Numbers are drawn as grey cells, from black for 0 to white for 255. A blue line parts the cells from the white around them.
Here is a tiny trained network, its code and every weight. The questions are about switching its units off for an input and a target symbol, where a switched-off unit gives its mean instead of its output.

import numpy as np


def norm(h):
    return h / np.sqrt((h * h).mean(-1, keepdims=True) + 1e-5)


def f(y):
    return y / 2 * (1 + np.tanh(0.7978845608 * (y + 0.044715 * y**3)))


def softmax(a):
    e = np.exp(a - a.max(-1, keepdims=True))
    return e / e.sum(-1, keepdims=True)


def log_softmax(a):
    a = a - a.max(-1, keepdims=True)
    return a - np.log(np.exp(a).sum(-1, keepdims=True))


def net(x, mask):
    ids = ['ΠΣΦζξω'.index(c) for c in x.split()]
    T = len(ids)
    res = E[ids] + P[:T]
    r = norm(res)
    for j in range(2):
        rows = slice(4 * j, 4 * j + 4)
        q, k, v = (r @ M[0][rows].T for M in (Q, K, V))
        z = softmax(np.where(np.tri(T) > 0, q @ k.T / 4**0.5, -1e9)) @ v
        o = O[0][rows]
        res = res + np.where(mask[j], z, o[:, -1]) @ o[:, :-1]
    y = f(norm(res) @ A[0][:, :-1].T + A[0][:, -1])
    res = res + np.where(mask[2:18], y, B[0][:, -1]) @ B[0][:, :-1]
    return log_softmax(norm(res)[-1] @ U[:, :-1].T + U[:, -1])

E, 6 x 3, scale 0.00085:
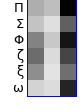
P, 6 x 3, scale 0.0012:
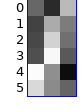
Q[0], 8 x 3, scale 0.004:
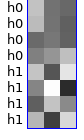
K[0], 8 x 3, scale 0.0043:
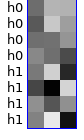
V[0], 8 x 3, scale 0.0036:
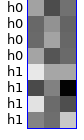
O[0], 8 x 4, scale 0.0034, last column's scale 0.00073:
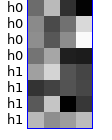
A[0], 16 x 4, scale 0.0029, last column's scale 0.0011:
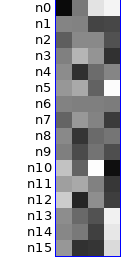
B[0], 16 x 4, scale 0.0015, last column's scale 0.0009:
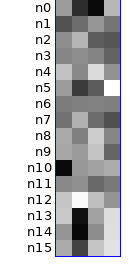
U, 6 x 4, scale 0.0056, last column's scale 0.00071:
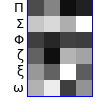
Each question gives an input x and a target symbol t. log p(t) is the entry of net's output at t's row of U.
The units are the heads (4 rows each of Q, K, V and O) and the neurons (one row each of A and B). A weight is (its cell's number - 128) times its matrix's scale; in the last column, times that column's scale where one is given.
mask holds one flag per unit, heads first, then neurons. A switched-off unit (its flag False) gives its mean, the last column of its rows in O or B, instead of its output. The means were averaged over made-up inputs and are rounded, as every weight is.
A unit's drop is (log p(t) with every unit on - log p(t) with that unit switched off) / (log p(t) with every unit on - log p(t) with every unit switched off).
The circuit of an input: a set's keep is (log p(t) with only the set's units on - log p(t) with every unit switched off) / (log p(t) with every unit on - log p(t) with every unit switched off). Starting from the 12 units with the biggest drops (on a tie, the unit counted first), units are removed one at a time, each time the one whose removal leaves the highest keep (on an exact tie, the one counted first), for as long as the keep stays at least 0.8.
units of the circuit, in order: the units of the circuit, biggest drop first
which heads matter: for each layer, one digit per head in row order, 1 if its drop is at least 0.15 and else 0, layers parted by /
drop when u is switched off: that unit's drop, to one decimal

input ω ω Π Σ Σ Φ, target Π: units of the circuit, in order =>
(h1)
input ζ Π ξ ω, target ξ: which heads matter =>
01
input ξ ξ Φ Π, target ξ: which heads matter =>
11
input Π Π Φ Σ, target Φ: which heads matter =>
01
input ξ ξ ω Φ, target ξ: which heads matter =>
11
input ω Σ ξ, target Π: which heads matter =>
00
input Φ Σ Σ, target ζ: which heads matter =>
01
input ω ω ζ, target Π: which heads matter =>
00
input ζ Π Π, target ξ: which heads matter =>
01
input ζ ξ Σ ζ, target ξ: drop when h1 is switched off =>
1.5
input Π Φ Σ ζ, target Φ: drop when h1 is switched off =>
0.4
